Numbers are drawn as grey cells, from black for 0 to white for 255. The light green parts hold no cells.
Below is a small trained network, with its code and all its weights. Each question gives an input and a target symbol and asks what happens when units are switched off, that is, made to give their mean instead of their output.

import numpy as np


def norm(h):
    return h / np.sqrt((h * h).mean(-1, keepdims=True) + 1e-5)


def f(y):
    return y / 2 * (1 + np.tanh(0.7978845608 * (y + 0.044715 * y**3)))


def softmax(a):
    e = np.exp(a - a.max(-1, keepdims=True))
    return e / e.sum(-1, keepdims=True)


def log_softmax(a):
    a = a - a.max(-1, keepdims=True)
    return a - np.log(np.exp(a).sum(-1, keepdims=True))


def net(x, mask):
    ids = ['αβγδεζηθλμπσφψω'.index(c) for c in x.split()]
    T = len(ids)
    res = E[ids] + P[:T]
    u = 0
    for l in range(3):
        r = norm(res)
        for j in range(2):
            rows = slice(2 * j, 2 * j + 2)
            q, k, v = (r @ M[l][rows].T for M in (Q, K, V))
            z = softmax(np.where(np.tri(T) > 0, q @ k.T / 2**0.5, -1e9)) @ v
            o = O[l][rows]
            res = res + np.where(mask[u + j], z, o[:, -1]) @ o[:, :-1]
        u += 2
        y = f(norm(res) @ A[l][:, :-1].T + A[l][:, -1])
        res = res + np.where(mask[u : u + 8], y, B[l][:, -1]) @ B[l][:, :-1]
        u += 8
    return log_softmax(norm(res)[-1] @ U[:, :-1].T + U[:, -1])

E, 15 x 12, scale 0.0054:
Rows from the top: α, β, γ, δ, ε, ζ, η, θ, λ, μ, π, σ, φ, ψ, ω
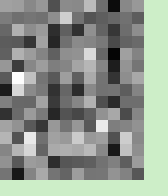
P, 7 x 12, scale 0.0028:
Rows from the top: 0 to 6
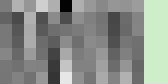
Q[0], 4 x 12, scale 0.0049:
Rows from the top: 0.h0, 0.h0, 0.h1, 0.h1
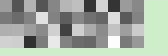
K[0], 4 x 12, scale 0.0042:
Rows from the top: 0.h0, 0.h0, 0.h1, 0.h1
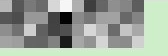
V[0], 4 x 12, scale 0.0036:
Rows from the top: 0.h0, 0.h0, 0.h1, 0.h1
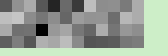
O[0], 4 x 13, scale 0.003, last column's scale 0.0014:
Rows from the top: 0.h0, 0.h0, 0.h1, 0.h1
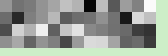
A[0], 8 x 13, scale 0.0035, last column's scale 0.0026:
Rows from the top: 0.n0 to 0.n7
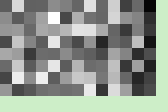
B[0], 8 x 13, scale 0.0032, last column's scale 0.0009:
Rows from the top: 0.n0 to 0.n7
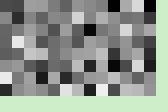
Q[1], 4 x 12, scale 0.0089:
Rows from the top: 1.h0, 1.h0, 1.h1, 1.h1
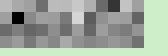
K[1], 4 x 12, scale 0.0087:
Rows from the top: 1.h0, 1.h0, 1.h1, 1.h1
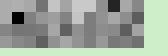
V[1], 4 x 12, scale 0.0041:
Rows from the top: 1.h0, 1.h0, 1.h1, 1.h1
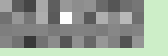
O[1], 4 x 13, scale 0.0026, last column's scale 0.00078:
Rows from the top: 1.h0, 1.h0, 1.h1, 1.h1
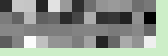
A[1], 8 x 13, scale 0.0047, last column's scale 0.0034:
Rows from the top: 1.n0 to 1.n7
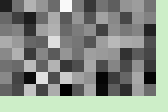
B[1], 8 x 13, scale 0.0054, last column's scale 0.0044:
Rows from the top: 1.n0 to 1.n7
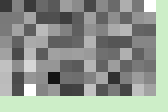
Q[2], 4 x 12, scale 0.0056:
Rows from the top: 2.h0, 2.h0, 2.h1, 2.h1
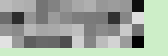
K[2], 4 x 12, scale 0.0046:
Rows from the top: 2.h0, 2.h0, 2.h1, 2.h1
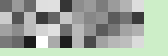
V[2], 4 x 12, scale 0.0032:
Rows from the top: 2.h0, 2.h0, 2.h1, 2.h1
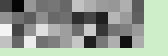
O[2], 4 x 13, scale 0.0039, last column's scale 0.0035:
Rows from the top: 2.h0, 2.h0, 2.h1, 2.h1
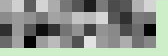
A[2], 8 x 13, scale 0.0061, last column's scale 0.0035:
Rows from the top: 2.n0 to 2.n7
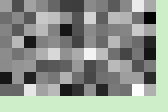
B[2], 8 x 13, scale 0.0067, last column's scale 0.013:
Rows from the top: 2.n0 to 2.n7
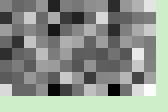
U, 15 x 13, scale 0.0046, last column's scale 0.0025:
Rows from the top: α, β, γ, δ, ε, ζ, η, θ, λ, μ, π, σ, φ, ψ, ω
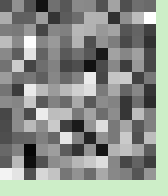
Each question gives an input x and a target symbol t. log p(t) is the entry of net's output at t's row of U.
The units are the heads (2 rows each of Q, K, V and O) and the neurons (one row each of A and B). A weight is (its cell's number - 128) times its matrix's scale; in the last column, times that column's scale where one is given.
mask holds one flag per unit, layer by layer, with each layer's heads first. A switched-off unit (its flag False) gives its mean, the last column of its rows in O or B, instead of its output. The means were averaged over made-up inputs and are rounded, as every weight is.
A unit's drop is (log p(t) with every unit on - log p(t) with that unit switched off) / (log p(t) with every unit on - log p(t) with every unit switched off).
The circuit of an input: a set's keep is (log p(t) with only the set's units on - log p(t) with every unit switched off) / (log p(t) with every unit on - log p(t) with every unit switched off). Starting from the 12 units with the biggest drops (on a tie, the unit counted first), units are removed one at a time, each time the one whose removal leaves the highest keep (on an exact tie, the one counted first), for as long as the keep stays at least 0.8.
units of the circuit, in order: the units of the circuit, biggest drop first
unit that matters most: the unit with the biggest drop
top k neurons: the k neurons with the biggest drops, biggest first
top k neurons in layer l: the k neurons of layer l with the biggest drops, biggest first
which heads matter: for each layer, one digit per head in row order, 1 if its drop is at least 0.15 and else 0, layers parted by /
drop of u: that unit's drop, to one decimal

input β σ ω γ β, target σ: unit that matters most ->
0.n7
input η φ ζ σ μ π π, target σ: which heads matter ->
01 / 00 / 00
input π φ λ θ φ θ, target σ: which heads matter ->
10 / 00 / 00
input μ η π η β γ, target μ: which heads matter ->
01 / 00 / 10
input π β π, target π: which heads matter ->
11 / 00 / 01
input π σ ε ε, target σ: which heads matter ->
10 / 11 / 00
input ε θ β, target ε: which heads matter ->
11 / 10 / 11
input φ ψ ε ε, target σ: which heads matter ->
10 / 10 / 00
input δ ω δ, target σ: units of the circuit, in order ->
1.h0, 2.n7, 2.n6
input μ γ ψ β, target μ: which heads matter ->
01 / 10 / 10
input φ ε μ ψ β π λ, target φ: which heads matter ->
01 / 10 / 10
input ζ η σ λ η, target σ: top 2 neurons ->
2.n7, 1.n7
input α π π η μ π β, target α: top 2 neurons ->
0.n6, 2.n7
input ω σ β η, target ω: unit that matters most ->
0.h1
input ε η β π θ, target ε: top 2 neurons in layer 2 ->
2.n7, 2.n0
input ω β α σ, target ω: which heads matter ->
01 / 01 / 10
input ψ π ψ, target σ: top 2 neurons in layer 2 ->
2.n7, 2.n6
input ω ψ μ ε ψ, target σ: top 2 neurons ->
2.n7, 1.n7
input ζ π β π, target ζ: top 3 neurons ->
2.n7, 2.n5, 2.n0
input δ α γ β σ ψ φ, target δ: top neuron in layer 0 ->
0.n6
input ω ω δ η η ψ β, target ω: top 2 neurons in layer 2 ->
2.n7, 2.n0
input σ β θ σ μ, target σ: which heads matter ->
01 / 10 / 11
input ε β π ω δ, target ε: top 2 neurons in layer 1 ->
1.n4, 1.n0
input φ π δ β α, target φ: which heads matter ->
11 / 10 / 11
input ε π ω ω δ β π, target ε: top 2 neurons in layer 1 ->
1.n0, 1.n4
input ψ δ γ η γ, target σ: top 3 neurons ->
2.n7, 1.n7, 2.n2
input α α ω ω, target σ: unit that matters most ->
0.h0
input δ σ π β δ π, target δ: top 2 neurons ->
2.n7, 2.n0
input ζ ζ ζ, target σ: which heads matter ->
00 / 10 / 00
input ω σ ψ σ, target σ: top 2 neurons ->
2.n7, 2.n6
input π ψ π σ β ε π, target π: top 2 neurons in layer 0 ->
0.n6, 0.n5
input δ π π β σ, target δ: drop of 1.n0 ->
0.1
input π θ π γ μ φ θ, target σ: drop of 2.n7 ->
0.2
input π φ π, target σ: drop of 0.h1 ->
1.2
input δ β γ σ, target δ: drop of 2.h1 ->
1.0
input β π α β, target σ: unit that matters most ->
0.h0
